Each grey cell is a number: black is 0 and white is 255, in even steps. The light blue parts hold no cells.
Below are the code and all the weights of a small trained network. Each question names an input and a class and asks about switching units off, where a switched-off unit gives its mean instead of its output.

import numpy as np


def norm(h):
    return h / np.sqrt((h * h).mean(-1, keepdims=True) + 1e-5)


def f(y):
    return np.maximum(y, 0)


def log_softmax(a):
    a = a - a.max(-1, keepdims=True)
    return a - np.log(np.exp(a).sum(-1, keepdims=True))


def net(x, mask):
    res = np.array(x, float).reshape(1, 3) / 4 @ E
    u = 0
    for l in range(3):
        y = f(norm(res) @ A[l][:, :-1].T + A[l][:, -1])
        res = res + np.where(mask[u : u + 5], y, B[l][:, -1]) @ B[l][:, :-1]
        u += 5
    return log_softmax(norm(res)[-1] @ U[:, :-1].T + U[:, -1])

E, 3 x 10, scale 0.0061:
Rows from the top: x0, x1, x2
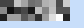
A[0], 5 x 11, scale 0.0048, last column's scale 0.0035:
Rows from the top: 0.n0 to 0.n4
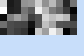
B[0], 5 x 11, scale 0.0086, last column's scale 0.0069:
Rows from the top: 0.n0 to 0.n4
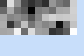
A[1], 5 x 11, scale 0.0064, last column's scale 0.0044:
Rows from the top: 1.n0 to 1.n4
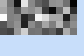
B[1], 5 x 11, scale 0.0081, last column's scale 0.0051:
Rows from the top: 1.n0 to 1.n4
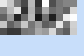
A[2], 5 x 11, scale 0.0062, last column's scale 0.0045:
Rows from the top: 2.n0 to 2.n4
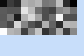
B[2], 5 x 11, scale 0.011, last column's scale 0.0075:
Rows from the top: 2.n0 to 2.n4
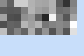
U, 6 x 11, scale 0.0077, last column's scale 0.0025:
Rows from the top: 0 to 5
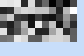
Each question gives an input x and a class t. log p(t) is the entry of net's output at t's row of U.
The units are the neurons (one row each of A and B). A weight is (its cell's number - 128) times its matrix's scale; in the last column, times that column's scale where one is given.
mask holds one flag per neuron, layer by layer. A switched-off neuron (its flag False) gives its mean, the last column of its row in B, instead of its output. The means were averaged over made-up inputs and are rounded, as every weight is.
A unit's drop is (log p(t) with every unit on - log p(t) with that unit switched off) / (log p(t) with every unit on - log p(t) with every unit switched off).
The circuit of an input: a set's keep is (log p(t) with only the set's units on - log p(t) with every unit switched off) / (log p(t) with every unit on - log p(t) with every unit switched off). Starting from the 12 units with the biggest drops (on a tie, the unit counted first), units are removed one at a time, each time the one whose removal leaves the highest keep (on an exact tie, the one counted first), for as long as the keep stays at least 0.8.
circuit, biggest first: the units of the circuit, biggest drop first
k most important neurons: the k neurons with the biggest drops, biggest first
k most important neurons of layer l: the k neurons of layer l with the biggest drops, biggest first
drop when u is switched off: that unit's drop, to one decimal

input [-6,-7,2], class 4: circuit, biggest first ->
0.n4; 2.n2
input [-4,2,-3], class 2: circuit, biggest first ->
0.n1
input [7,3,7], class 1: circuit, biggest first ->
0.n4; 2.n3
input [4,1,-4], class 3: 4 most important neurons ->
0.n4; 1.n4; 1.n2; 2.n4
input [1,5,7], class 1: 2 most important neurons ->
0.n3; 2.n3
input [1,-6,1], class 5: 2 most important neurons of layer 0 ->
0.n4; 0.n3
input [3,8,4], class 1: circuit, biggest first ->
0.n4; 0.n3; 2.n3
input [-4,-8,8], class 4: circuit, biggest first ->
2.n2; 0.n4
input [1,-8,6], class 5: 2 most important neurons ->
0.n2; 2.n4
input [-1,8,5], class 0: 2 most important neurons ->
0.n4; 0.n0
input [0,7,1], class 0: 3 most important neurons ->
0.n4; 0.n0; 0.n2
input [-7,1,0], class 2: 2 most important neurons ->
0.n4; 0.n1
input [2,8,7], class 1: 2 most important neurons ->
0.n3; 0.n4
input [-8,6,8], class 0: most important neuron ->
0.n4
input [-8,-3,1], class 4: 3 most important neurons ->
0.n3; 0.n4; 2.n2
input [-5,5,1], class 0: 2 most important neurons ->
0.n4; 2.n4
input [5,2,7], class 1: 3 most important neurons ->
0.n4; 0.n3; 2.n3
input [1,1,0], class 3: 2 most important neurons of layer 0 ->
0.n3; 0.n0
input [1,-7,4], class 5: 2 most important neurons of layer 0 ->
0.n2; 0.n4
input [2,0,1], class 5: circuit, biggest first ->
0.n2
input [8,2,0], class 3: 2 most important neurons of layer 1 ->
1.n1; 1.n4
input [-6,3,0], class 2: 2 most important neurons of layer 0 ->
0.n1; 0.n3
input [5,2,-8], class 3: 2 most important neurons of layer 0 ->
0.n4; 0.n1
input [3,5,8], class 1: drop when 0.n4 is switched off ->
0.4
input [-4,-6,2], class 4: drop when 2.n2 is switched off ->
0.2
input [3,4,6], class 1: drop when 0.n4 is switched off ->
0.2
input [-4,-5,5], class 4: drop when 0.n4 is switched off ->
0.1
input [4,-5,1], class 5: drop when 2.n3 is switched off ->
0.0
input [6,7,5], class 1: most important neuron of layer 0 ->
0.n4
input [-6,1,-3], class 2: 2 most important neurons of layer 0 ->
0.n1; 0.n4
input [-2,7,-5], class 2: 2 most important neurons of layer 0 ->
0.n1; 0.n0
